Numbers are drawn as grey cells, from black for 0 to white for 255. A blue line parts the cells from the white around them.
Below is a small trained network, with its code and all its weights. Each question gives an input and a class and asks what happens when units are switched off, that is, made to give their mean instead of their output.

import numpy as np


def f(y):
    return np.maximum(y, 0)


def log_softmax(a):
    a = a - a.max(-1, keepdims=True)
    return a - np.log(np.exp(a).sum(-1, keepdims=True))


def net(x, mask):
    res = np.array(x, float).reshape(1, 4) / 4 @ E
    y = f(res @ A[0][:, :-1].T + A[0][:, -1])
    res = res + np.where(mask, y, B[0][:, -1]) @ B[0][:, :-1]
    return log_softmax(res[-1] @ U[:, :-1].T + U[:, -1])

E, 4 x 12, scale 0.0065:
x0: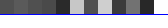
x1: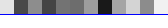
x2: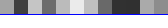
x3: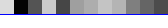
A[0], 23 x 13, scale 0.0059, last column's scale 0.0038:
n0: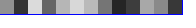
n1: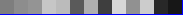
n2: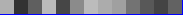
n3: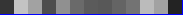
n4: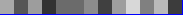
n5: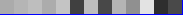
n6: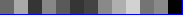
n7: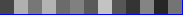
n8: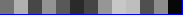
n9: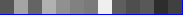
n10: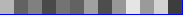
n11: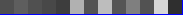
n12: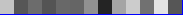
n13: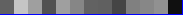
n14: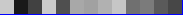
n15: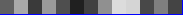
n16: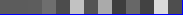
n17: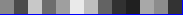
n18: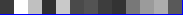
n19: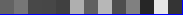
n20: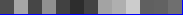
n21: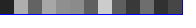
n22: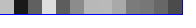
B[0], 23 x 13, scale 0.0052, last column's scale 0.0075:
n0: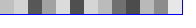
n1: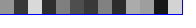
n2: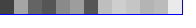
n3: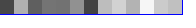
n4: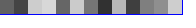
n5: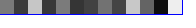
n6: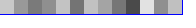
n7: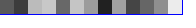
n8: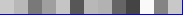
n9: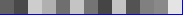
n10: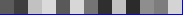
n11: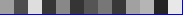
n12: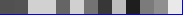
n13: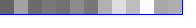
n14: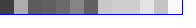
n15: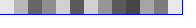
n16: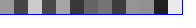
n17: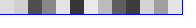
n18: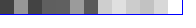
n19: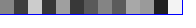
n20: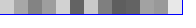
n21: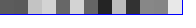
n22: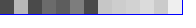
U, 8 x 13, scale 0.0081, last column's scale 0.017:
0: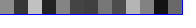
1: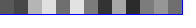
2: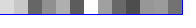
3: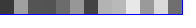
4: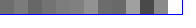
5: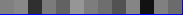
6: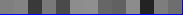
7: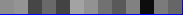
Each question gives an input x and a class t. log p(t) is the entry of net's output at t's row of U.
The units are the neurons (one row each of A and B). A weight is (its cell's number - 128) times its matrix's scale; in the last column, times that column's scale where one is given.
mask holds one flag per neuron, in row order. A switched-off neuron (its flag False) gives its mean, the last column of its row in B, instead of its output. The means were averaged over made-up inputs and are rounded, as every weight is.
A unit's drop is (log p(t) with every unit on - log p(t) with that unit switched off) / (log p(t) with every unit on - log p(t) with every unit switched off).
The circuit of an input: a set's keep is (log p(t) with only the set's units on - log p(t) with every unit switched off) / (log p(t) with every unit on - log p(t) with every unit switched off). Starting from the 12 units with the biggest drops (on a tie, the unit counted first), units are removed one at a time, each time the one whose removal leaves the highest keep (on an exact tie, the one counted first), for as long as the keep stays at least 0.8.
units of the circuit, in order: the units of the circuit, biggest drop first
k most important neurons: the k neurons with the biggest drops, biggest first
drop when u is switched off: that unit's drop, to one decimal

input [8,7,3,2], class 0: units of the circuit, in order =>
(n19)
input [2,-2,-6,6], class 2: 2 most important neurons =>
(n15; n20)
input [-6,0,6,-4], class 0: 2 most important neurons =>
(n5; n1)
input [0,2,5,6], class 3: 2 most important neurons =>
(n22; n14)
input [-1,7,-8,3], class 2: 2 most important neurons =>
(n15; n8)
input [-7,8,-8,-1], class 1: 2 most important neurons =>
(n12; n10)
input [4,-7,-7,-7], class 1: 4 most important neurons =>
(n21; n7; n9; n17)
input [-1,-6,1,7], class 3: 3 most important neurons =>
(n22; n14; n2)
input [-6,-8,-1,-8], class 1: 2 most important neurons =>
(n21; n7)
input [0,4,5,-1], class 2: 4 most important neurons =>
(n17; n0; n21; n7)
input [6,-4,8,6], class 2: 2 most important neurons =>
(n17; n0)
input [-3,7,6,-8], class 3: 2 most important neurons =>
(n18; n3)
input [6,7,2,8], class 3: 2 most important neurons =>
(n14; n22)
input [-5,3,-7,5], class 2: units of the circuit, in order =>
(n15)
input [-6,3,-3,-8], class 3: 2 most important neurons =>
(n18; n3)
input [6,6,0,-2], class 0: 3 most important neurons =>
(n19; n11; n16)
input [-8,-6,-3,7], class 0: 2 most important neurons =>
(n1; n5)
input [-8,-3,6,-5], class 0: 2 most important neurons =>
(n5; n1)
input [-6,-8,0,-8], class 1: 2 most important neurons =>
(n21; n7)
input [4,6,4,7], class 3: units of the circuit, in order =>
(n14)
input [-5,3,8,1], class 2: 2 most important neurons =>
(n17; n0)
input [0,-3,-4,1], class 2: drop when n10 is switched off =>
0.3
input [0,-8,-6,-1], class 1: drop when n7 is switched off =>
0.1
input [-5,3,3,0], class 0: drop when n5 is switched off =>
0.3
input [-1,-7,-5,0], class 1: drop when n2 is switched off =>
0.0
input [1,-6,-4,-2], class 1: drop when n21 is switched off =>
0.1
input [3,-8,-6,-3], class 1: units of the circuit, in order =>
(n21)
